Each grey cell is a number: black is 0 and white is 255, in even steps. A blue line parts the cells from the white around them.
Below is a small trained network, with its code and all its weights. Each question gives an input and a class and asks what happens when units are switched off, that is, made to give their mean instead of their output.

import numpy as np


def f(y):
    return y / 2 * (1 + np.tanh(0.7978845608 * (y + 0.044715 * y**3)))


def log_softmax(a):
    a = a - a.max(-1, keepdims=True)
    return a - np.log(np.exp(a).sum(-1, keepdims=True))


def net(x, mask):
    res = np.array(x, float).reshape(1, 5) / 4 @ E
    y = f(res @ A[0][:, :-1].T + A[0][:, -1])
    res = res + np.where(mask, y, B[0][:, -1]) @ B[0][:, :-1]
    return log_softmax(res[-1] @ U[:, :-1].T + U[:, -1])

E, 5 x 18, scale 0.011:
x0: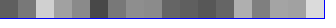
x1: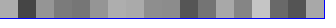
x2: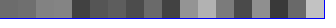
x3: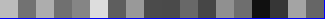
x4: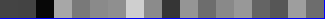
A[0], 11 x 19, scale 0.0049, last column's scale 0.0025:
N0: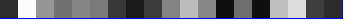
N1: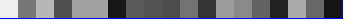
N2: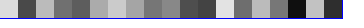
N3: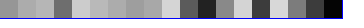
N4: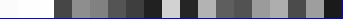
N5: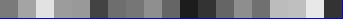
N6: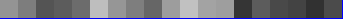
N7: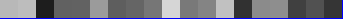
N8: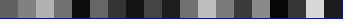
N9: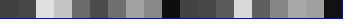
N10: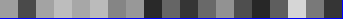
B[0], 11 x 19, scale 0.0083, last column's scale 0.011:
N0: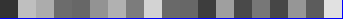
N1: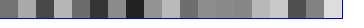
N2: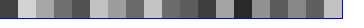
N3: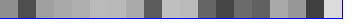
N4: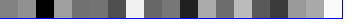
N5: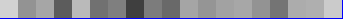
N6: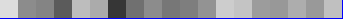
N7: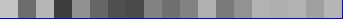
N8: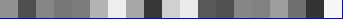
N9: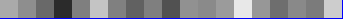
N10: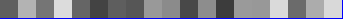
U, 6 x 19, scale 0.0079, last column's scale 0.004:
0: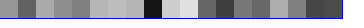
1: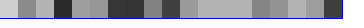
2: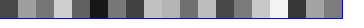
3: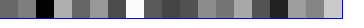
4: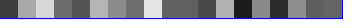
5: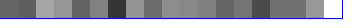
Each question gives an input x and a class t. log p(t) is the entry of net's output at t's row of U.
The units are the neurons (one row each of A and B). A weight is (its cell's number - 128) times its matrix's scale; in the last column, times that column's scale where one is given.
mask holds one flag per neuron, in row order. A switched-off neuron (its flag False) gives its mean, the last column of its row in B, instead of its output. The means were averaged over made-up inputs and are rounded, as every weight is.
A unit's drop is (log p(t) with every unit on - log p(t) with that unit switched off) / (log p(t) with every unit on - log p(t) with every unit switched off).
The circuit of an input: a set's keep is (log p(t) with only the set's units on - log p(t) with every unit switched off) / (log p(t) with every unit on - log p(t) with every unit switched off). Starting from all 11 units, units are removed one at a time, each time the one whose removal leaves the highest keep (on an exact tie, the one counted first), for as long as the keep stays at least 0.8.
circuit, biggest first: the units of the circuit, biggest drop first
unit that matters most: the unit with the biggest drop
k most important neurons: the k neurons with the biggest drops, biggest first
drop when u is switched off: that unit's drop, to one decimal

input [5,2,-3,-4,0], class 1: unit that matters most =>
N8
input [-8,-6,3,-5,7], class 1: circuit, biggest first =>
[N6 N7]
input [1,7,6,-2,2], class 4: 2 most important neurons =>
[N2 N3]
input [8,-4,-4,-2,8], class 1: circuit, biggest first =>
[N4 N9]
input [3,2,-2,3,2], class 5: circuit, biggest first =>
[N4 N8 N6 N0]
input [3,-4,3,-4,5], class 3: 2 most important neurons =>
[N1 N10]
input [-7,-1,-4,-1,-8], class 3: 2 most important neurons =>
[N4 N5]
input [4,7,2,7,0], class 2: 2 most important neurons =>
[N10 N1]
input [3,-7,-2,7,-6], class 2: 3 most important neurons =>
[N1 N10 N2]
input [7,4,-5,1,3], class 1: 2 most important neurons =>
[N8 N9]
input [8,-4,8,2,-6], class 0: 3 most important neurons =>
[N8 N6 N7]
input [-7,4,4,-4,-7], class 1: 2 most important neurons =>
[N7 N6]
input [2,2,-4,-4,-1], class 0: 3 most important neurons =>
[N10 N1 N3]
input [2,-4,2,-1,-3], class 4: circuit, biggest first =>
[N0]
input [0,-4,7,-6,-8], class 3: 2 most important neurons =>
[N4 N3]
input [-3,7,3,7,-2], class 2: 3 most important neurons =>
[N1 N10 N0]
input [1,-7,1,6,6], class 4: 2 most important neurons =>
[N0 N4]
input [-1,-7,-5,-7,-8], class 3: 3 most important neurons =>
[N4 N1 N10]
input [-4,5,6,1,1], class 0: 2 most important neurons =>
[N8 N0]
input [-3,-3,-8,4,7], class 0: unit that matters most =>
N3
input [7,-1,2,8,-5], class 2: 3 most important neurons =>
[N1 N10 N6]
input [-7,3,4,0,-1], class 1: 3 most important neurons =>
[N6 N7 N3]
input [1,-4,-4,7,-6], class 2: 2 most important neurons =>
[N1 N10]
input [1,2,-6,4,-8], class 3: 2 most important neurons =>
[N4 N8]
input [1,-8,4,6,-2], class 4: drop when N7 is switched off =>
0.0
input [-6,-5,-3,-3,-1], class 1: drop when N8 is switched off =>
0.1
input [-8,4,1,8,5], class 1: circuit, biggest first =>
[N6]
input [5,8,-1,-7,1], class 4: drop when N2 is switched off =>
0.5
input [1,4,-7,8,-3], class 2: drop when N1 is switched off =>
0.7
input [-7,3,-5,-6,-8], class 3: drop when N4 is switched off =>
1.1
